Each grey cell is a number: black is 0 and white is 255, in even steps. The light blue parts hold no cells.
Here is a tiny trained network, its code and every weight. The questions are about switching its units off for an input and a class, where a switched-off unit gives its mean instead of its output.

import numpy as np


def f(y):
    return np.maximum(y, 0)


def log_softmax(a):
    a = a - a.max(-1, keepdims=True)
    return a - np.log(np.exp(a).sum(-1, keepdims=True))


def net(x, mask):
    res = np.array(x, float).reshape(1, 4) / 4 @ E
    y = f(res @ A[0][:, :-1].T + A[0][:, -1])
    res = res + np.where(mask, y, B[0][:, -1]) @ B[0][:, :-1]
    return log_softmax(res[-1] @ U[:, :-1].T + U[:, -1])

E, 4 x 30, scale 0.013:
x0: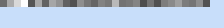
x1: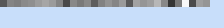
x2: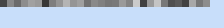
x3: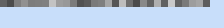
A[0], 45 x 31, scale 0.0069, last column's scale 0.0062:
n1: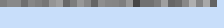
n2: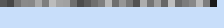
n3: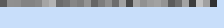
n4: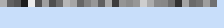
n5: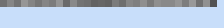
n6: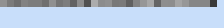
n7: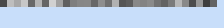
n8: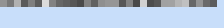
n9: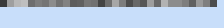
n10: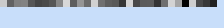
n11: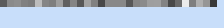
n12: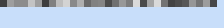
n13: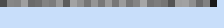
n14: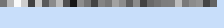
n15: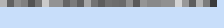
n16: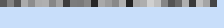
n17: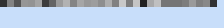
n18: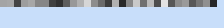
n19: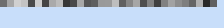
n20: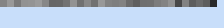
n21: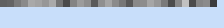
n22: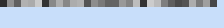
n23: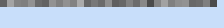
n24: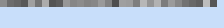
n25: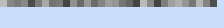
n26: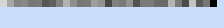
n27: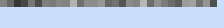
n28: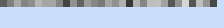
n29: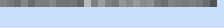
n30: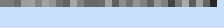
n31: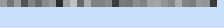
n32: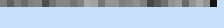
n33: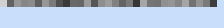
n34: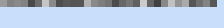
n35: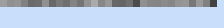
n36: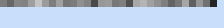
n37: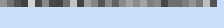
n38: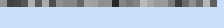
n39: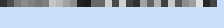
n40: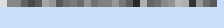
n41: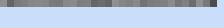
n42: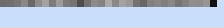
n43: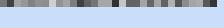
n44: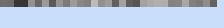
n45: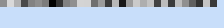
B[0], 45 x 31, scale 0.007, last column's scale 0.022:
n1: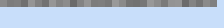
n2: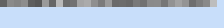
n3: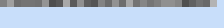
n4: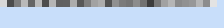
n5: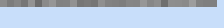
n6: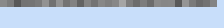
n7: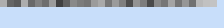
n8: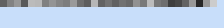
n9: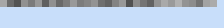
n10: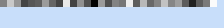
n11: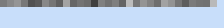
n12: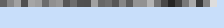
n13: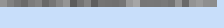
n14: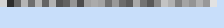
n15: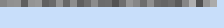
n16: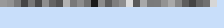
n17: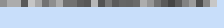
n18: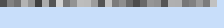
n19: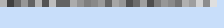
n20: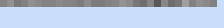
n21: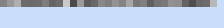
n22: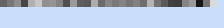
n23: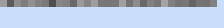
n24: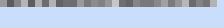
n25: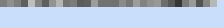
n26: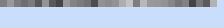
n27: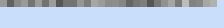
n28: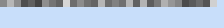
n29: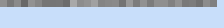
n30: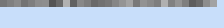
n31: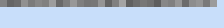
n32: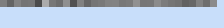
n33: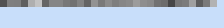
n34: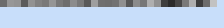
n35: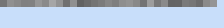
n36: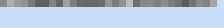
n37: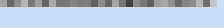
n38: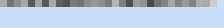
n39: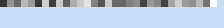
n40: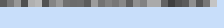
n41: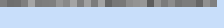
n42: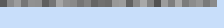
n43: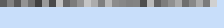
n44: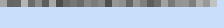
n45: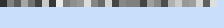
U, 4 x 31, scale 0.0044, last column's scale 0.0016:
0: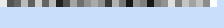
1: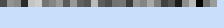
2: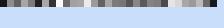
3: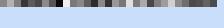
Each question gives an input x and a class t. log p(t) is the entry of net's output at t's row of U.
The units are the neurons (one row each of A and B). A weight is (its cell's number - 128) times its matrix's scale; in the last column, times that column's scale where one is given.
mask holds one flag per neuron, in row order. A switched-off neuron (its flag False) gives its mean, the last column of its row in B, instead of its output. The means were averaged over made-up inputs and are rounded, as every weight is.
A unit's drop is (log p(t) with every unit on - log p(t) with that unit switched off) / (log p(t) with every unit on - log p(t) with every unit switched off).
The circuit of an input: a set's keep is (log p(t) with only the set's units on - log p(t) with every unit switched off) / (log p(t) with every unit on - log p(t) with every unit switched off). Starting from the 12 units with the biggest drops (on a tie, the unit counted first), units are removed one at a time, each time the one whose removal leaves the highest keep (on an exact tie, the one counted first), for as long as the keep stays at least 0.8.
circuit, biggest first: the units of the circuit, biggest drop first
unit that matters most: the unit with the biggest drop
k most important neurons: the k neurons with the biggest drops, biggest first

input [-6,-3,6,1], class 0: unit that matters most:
n4
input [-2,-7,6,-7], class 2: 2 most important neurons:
(n45 n18)
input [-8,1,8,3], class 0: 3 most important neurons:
(n4 n38 n44)
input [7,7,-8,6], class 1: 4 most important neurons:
(n8 n40 n34 n25)
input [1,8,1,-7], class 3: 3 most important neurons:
(n16 n28 n39)
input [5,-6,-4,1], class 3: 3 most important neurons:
(n10 n4 n26)
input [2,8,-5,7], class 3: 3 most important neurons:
(n16 n28 n45)
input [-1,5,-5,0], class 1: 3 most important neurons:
(n10 n8 n40)
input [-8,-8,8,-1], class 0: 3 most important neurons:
(n4 n38 n37)
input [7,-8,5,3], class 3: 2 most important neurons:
(n10 n26)
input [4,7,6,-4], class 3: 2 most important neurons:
(n16 n28)
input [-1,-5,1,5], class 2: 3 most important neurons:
(n39 n16 n43)
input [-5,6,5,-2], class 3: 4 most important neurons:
(n16 n28 n14 n19)
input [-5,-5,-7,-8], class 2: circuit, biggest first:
(n45)
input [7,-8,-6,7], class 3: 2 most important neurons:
(n10 n26)
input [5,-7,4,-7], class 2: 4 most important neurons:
(n45 n18 n16 n28)
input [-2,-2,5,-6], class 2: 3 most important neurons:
(n45 n18 n8)
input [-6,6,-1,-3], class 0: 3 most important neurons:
(n4 n10 n38)
